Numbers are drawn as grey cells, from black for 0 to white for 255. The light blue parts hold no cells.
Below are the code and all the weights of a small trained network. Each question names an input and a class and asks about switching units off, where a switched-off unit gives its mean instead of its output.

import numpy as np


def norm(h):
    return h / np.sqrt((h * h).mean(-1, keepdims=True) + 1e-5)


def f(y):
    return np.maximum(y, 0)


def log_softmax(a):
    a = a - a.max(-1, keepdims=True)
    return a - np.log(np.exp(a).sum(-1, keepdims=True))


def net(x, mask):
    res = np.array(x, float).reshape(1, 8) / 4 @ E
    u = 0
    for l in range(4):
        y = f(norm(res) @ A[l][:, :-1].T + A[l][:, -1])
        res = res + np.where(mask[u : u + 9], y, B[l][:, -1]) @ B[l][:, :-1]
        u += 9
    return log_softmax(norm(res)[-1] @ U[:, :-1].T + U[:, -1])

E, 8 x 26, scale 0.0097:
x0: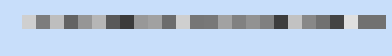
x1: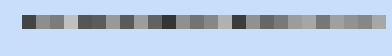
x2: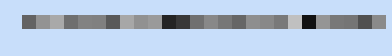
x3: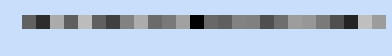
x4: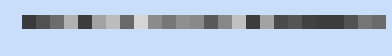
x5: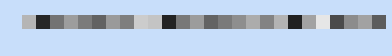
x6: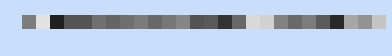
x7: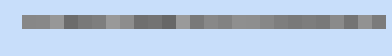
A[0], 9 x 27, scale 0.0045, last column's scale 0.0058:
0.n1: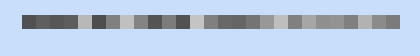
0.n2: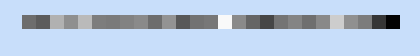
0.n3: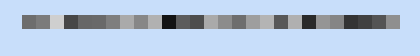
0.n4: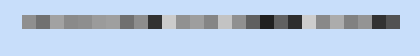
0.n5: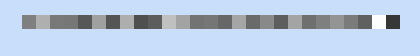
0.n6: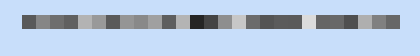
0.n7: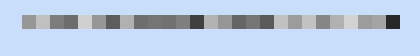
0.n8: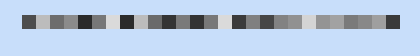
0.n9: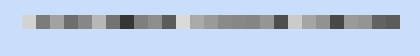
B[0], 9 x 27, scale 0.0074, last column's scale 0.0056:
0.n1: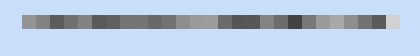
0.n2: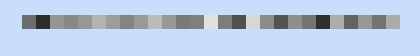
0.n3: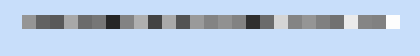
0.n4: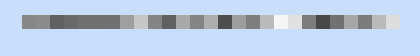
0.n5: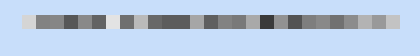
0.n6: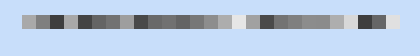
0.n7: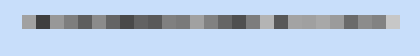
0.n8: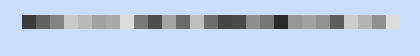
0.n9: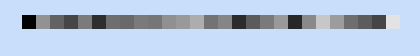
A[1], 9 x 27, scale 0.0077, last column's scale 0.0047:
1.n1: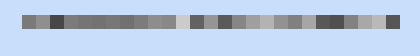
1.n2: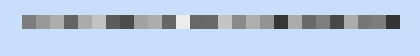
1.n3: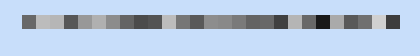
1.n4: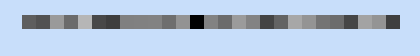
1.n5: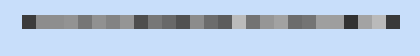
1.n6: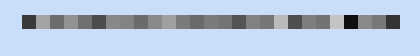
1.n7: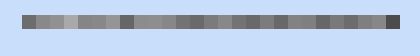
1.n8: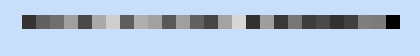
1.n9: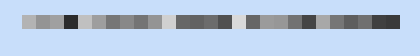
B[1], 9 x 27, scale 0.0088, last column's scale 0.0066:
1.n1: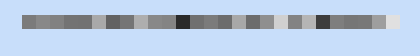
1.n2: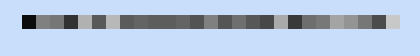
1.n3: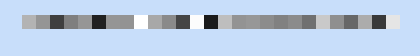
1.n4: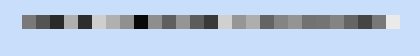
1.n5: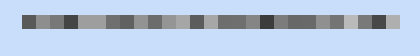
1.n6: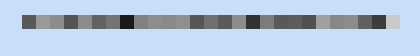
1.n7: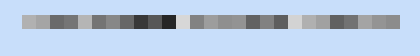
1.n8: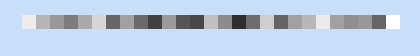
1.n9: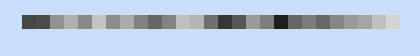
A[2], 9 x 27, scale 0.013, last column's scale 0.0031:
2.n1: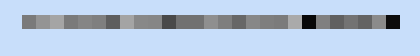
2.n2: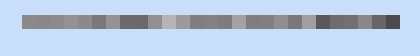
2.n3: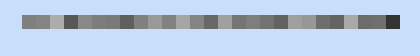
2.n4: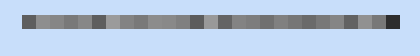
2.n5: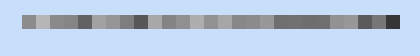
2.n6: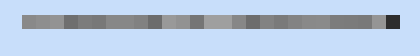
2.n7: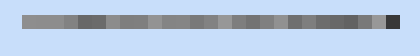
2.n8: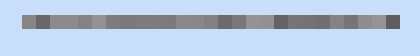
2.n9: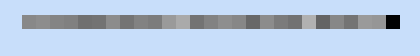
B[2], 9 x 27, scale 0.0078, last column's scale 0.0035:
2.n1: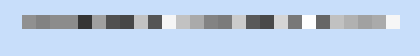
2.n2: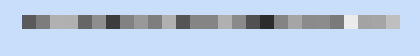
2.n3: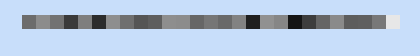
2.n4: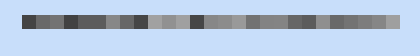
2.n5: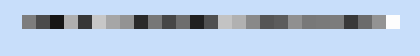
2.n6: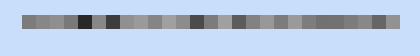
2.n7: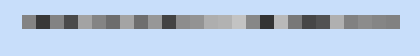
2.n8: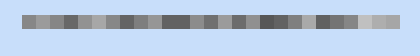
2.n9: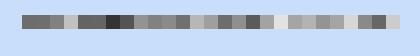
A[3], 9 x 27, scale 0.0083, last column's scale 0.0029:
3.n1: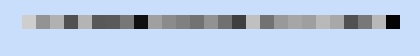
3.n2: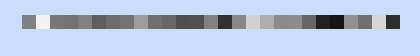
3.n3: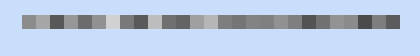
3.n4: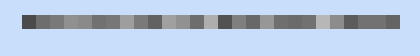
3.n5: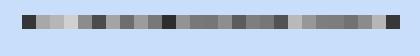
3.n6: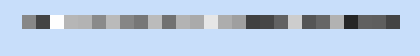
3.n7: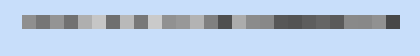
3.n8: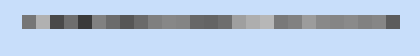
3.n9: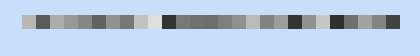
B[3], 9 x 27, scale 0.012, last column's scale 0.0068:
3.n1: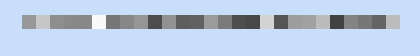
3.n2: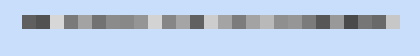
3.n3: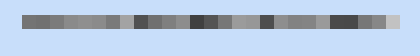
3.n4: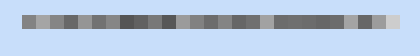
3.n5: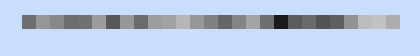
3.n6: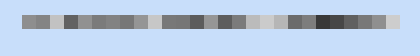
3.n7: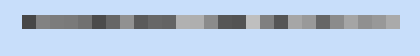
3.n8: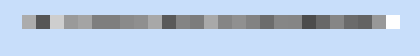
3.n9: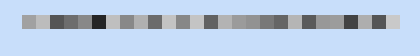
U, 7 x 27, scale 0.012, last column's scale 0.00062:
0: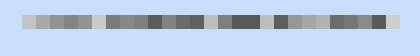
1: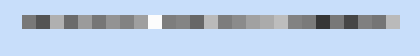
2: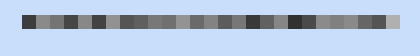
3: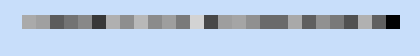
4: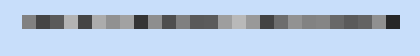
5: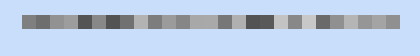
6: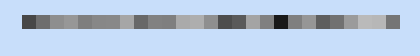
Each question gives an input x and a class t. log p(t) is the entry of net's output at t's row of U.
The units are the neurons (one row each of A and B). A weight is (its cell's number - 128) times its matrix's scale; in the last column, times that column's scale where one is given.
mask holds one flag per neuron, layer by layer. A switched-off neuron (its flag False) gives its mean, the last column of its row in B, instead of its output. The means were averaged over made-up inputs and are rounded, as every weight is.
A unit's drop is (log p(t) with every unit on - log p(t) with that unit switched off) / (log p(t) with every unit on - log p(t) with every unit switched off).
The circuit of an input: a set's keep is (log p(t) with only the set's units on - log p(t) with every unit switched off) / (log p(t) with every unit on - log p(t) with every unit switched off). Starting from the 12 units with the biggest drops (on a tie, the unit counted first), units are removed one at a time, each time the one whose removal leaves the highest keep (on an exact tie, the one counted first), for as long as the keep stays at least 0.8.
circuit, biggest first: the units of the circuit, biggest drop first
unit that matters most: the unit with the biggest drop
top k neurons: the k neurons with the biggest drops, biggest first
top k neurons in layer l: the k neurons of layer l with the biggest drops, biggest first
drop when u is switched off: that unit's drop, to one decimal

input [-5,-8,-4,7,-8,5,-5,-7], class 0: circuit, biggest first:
3.n1
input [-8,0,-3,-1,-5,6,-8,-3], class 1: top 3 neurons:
3.n6; 0.n2; 0.n9
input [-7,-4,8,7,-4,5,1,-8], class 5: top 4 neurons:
2.n1; 0.n3; 0.n9; 1.n2
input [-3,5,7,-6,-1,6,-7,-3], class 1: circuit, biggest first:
3.n6; 0.n2
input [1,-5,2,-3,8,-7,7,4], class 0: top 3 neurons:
1.n8; 0.n4; 3.n9
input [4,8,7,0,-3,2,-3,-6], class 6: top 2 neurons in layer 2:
2.n9; 2.n2
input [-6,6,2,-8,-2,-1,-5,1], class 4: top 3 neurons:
2.n5; 3.n3; 0.n9
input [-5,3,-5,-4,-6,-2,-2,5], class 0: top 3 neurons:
3.n1; 0.n7; 0.n9
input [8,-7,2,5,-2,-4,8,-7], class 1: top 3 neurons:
3.n2; 1.n1; 1.n6
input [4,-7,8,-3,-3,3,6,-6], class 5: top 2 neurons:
2.n1; 0.n3
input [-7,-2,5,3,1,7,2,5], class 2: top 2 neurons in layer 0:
0.n5; 0.n1
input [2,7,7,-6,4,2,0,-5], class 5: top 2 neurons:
2.n1; 1.n4
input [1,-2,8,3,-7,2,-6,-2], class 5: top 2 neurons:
2.n1; 1.n8
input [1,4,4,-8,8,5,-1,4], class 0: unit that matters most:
1.n8
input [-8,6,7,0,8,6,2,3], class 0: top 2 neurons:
1.n8; 0.n9
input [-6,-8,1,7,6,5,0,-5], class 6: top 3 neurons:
1.n9; 3.n7; 0.n9
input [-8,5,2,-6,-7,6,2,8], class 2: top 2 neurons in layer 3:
3.n4; 3.n3
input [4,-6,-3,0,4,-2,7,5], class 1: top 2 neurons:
3.n2; 1.n1
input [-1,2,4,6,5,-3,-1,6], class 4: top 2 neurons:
1.n4; 0.n3
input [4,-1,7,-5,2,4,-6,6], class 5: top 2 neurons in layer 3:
3.n2; 3.n8
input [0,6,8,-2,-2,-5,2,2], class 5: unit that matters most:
2.n1
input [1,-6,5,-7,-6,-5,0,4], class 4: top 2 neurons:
2.n5; 1.n8
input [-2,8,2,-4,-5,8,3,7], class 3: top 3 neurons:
3.n9; 1.n9; 1.n8
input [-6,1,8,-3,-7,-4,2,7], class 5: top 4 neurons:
2.n1; 1.n8; 0.n3; 0.n9
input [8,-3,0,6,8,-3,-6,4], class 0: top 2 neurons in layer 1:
1.n8; 1.n6
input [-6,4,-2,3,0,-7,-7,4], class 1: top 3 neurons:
3.n6; 0.n2; 0.n4
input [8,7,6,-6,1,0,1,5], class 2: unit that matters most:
2.n3
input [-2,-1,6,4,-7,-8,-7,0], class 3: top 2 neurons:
1.n3; 1.n8
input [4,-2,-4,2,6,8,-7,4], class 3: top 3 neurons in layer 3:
3.n9; 3.n2; 3.n8
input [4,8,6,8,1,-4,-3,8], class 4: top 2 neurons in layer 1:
1.n4; 1.n9
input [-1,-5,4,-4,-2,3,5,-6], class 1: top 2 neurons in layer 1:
1.n4; 1.n8
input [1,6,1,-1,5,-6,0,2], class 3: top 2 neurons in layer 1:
1.n3; 1.n9
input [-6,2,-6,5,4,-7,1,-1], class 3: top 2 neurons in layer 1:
1.n3; 1.n2
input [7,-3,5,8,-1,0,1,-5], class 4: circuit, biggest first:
1.n4
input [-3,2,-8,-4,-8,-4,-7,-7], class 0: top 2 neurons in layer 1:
1.n1; 1.n9
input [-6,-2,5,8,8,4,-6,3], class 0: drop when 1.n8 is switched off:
1.4
